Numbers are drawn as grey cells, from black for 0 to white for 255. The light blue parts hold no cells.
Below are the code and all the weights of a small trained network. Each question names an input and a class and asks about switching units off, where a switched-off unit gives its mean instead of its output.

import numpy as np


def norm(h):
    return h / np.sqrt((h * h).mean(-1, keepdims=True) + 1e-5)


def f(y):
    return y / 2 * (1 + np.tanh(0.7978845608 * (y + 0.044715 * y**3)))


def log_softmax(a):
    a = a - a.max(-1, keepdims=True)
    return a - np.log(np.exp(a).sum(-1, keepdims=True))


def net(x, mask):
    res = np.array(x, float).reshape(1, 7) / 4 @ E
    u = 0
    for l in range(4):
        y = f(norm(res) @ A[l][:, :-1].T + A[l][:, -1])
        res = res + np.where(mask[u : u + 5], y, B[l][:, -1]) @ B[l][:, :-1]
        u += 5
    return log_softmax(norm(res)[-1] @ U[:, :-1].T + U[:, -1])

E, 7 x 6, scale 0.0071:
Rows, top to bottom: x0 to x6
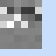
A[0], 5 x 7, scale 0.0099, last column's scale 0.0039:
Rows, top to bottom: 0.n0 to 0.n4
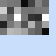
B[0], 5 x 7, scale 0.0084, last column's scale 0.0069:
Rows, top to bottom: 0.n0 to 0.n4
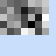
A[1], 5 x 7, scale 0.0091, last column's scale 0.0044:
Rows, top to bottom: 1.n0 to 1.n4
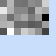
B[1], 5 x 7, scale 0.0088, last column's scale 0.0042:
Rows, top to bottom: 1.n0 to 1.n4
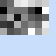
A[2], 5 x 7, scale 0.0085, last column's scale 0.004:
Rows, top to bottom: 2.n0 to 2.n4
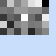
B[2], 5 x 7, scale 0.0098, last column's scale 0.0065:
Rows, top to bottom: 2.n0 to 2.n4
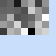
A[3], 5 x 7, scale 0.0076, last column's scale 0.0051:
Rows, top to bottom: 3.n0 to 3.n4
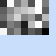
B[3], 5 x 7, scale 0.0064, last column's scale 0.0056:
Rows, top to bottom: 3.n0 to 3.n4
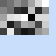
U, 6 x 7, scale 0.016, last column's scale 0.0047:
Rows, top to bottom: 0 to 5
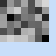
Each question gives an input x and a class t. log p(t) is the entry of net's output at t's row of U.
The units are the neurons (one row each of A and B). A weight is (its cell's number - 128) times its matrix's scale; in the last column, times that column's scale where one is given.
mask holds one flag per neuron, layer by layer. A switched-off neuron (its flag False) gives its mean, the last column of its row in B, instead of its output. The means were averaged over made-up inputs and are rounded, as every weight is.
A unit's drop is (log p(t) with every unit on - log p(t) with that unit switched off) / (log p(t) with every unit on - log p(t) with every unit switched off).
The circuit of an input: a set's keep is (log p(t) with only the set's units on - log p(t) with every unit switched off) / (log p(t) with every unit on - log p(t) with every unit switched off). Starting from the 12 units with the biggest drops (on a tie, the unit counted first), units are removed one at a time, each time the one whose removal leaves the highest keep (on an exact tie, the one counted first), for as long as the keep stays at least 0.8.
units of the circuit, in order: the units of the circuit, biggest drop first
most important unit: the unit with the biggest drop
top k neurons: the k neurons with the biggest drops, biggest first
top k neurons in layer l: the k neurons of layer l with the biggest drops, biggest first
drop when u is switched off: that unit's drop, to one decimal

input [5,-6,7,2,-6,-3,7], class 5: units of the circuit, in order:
(0.n4; 1.n1)
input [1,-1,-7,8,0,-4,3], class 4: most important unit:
1.n4
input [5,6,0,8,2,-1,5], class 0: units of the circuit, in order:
(1.n1; 2.n4; 0.n2)
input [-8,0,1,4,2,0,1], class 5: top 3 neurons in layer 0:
(0.n4; 0.n3; 0.n1)
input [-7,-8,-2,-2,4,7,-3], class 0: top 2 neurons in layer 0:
(0.n3; 0.n2)
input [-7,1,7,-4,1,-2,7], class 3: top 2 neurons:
(2.n4; 0.n0)
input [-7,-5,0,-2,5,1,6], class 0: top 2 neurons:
(0.n2; 2.n4)
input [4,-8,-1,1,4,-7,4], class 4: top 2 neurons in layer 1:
(1.n4; 1.n1)
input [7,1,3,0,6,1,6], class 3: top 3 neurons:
(0.n2; 2.n4; 0.n1)
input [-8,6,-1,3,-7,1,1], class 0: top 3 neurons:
(1.n1; 0.n2; 2.n4)
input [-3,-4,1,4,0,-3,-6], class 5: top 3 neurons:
(0.n4; 0.n0; 2.n3)
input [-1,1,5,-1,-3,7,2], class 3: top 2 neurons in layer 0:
(0.n2; 0.n1)
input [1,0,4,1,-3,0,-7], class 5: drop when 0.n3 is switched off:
0.3
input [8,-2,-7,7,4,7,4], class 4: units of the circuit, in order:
(1.n4)
